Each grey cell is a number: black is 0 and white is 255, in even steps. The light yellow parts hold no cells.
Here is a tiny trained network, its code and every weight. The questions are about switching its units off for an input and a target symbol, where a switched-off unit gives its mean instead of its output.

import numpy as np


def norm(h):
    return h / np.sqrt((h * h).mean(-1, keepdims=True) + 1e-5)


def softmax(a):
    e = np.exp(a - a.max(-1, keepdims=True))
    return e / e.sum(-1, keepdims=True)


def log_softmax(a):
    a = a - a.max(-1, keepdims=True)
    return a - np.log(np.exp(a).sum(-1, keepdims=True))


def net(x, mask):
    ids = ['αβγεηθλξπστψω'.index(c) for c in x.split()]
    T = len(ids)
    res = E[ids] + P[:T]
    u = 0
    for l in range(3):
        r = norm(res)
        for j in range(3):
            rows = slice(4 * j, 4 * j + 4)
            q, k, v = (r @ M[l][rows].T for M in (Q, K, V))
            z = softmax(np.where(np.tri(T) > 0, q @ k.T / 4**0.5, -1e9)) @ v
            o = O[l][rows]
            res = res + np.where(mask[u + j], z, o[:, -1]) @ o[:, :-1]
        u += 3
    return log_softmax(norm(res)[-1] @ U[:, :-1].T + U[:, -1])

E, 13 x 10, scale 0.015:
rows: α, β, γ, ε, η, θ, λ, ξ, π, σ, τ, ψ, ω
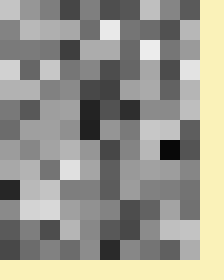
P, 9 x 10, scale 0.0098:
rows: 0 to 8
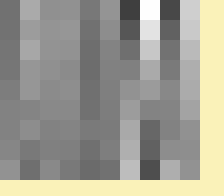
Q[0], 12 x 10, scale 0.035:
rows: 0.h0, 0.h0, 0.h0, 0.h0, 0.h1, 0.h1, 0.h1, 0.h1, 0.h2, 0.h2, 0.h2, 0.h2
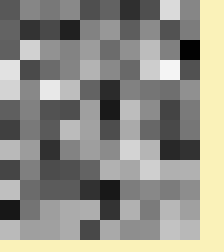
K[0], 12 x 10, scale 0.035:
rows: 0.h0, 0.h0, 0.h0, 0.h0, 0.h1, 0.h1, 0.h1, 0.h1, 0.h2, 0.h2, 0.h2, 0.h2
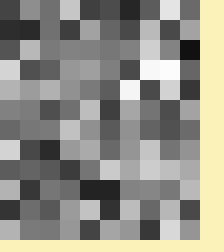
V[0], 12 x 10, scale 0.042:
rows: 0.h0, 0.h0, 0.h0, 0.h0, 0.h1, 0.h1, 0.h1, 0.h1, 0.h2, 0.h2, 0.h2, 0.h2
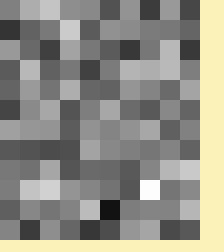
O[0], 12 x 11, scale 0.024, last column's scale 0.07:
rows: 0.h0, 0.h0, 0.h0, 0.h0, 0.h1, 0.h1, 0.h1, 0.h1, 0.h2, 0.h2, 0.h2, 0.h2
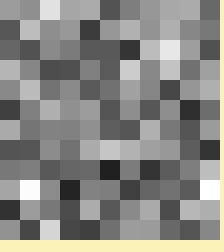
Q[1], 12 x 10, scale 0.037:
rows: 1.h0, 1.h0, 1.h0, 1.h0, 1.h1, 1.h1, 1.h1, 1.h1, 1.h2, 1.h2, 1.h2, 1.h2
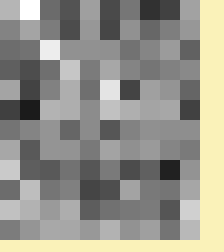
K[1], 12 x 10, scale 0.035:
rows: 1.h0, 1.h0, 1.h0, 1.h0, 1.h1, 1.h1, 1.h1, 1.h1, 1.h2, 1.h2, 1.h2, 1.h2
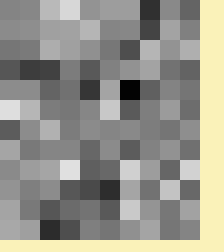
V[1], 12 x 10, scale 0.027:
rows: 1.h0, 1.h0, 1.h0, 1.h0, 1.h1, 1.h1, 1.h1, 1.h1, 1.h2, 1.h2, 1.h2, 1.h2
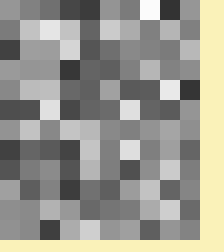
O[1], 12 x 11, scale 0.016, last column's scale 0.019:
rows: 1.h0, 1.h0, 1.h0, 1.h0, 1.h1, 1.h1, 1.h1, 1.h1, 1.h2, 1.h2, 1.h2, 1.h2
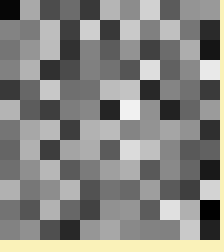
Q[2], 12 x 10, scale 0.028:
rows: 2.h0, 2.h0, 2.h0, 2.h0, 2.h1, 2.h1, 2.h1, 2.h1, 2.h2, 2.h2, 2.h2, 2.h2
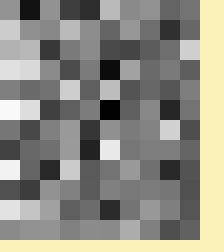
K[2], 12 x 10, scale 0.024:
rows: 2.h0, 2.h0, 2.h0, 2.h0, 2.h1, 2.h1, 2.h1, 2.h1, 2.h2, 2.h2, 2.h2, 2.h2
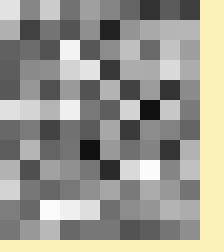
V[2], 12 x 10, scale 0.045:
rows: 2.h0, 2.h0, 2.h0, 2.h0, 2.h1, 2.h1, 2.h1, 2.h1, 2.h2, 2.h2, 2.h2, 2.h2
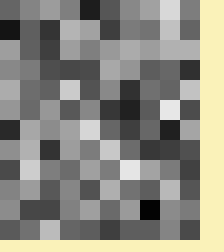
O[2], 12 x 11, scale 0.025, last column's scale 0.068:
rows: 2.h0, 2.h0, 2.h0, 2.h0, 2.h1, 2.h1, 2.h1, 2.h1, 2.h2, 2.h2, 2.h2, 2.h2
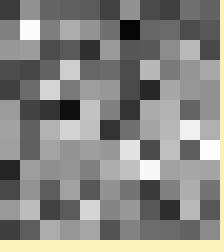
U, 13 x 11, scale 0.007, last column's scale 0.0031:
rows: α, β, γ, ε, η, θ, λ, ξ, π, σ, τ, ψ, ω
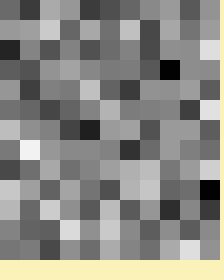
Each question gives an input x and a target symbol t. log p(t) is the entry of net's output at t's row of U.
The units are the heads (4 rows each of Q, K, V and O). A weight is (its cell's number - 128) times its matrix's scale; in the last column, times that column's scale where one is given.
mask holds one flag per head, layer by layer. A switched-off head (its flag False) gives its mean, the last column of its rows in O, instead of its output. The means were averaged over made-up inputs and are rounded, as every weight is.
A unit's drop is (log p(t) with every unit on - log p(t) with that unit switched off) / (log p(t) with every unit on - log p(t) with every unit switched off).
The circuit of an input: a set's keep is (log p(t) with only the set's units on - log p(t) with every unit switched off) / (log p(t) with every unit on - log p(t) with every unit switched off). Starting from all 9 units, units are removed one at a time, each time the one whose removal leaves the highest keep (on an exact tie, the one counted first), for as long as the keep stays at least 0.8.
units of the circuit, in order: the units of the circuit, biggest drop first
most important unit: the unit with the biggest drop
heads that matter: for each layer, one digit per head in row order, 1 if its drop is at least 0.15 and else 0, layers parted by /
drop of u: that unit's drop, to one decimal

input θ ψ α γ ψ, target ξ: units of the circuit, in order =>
2.h0, 0.h2
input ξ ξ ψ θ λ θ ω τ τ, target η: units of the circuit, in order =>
0.h0, 2.h1
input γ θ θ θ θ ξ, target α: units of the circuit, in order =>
2.h2, 0.h2
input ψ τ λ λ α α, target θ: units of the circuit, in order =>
2.h1, 0.h0
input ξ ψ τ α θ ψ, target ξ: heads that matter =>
101 / 000 / 100
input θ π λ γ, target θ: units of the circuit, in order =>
0.h0, 0.h1
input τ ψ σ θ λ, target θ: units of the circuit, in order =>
0.h2, 2.h1, 0.h0
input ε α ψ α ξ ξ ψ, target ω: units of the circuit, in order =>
0.h2, 0.h1
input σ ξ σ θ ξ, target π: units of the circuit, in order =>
0.h0, 2.h2, 2.h0
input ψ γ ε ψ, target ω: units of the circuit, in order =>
0.h2, 0.h1, 0.h0
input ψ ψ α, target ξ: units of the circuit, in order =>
0.h2, 1.h1
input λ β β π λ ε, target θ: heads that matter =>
101 / 000 / 010
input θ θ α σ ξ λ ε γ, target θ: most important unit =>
0.h2
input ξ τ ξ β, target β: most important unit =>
0.h0
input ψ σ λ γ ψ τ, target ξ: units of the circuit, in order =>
0.h2, 2.h0
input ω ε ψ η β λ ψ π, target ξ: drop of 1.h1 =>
0.1
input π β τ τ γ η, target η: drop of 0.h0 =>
0.1
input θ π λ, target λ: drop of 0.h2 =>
0.2
